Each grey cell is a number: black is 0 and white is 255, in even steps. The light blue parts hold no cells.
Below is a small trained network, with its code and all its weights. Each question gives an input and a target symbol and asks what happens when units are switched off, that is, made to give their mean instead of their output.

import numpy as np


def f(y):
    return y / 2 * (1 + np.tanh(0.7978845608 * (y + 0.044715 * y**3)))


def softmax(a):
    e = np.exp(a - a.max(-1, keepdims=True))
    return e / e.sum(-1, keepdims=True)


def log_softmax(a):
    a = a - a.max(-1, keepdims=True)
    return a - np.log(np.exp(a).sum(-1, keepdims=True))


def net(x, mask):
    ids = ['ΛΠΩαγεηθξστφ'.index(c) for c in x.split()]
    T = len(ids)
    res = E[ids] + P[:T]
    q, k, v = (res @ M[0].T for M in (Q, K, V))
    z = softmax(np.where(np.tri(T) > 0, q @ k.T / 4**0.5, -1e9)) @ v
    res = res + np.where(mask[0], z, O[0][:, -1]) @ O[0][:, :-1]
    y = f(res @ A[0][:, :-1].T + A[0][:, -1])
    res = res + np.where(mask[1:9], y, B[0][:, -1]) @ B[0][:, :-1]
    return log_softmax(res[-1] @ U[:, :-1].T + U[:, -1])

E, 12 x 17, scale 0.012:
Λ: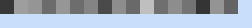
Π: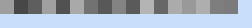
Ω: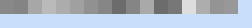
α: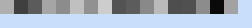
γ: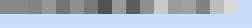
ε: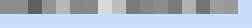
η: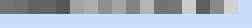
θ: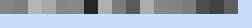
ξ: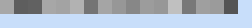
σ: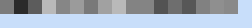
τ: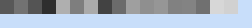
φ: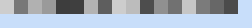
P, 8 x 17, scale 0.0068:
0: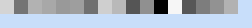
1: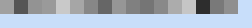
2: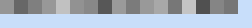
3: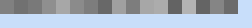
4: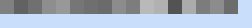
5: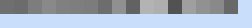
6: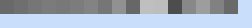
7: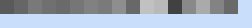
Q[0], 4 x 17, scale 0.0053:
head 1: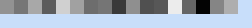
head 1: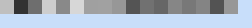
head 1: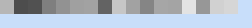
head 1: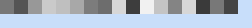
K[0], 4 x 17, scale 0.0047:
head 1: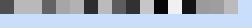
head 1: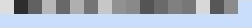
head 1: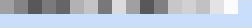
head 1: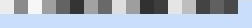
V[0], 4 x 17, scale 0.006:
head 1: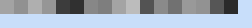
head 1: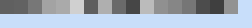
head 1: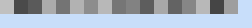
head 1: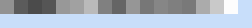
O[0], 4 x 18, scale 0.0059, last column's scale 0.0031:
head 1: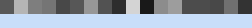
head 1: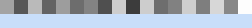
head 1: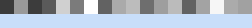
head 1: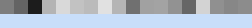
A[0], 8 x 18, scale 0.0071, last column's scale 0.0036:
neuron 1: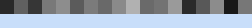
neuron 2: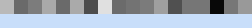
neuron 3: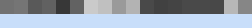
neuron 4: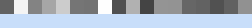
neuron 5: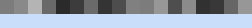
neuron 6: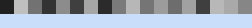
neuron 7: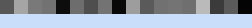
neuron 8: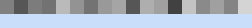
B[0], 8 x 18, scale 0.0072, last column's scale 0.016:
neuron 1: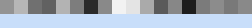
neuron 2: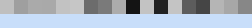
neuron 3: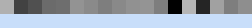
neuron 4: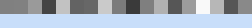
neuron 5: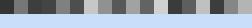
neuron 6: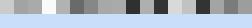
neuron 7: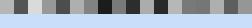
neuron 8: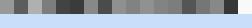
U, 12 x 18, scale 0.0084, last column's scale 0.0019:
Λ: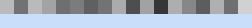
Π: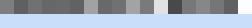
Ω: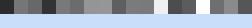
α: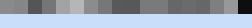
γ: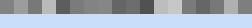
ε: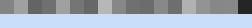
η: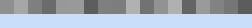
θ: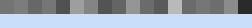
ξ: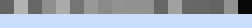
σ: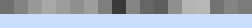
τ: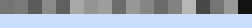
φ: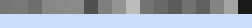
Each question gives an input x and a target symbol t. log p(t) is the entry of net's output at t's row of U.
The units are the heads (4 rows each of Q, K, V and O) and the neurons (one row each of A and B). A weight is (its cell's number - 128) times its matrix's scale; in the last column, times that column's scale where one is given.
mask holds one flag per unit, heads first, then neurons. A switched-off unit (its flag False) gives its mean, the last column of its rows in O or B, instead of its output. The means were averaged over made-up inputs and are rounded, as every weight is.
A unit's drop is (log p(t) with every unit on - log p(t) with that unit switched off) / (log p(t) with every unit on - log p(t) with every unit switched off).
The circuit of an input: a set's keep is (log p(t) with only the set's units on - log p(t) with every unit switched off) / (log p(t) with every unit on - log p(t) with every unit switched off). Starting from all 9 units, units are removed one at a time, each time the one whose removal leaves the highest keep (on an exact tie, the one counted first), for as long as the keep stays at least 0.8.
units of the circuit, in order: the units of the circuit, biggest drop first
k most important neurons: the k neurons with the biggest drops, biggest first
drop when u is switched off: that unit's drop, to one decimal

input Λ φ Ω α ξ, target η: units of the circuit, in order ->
(head 1; neuron 1)
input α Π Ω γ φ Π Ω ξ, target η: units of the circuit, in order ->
(head 1; neuron 1; neuron 8)
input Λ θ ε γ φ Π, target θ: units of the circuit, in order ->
(head 1; neuron 7; neuron 5)
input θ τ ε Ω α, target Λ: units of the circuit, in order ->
(neuron 2)
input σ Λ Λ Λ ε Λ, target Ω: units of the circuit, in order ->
(head 1; neuron 5; neuron 6)
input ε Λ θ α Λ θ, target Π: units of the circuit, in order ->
(head 1; neuron 5)
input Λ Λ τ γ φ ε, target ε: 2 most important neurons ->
(neuron 4; neuron 8)
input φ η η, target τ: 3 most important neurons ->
(neuron 6; neuron 3; neuron 8)
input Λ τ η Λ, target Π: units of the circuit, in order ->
(head 1; neuron 5; neuron 6)
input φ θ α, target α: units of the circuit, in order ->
(neuron 2; head 1; neuron 8; neuron 3)
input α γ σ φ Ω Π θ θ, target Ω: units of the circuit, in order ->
(neuron 5; head 1)
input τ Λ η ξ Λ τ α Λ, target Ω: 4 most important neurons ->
(neuron 5; neuron 6; neuron 7; neuron 3)
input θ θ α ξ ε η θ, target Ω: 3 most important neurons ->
(neuron 5; neuron 6; neuron 7)
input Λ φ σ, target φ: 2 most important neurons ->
(neuron 1; neuron 3)
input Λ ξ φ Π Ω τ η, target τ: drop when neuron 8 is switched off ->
0.4
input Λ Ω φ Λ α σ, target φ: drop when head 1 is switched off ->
0.8
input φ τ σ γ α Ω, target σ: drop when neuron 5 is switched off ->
0.1
